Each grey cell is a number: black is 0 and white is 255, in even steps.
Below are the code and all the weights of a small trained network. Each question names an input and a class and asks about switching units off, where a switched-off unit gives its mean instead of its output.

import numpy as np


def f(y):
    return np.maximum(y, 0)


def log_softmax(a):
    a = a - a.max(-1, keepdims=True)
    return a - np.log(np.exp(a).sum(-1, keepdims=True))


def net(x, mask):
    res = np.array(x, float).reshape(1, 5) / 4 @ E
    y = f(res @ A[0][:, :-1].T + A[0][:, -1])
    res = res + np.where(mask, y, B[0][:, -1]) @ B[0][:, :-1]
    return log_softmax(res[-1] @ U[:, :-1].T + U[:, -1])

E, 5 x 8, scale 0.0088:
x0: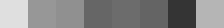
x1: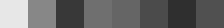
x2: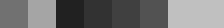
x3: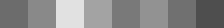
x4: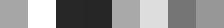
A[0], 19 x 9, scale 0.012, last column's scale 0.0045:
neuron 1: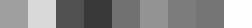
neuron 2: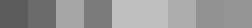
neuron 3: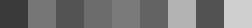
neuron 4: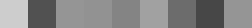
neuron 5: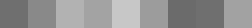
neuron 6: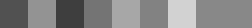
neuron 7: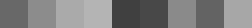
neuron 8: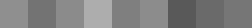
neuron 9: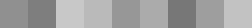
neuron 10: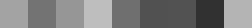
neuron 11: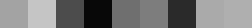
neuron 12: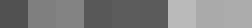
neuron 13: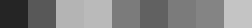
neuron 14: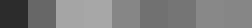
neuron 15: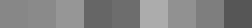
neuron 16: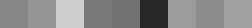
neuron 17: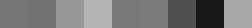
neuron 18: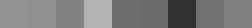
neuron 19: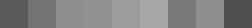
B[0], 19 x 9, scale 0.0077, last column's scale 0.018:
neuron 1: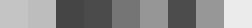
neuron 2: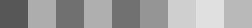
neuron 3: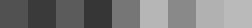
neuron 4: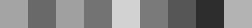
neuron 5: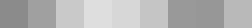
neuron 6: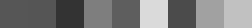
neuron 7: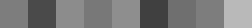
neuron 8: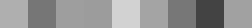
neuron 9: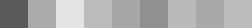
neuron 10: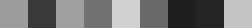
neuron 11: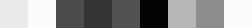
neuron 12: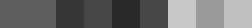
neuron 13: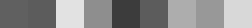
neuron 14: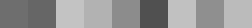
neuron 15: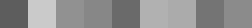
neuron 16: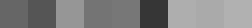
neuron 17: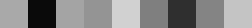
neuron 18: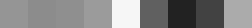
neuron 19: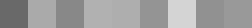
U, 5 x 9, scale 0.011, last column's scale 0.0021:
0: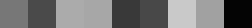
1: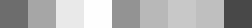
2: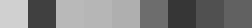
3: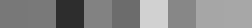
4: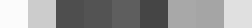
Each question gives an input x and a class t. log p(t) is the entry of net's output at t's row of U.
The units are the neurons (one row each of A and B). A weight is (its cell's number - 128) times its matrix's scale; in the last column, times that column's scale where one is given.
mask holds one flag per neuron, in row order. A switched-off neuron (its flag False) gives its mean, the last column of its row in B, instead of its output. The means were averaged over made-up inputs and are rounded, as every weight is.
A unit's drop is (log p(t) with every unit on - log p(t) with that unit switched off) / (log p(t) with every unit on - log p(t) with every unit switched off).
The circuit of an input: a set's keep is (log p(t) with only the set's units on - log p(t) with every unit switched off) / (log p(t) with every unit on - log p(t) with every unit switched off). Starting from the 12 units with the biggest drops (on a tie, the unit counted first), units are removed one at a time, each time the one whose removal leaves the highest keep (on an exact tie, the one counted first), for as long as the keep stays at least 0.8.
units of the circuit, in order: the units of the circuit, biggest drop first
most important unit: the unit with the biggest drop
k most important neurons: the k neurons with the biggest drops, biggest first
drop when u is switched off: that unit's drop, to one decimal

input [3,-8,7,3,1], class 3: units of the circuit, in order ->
(neuron 11; neuron 6; neuron 9)
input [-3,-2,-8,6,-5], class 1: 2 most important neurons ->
(neuron 9; neuron 5)
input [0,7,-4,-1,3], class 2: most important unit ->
neuron 10
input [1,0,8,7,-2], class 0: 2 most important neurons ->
(neuron 11; neuron 1)
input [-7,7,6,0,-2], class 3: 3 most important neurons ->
(neuron 11; neuron 3; neuron 6)
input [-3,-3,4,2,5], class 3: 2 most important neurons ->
(neuron 6; neuron 3)
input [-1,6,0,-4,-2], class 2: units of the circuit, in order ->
(neuron 12; neuron 10)
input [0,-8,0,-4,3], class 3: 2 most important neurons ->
(neuron 6; neuron 13)
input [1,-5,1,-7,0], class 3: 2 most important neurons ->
(neuron 11; neuron 6)
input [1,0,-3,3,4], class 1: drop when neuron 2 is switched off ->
-0.1
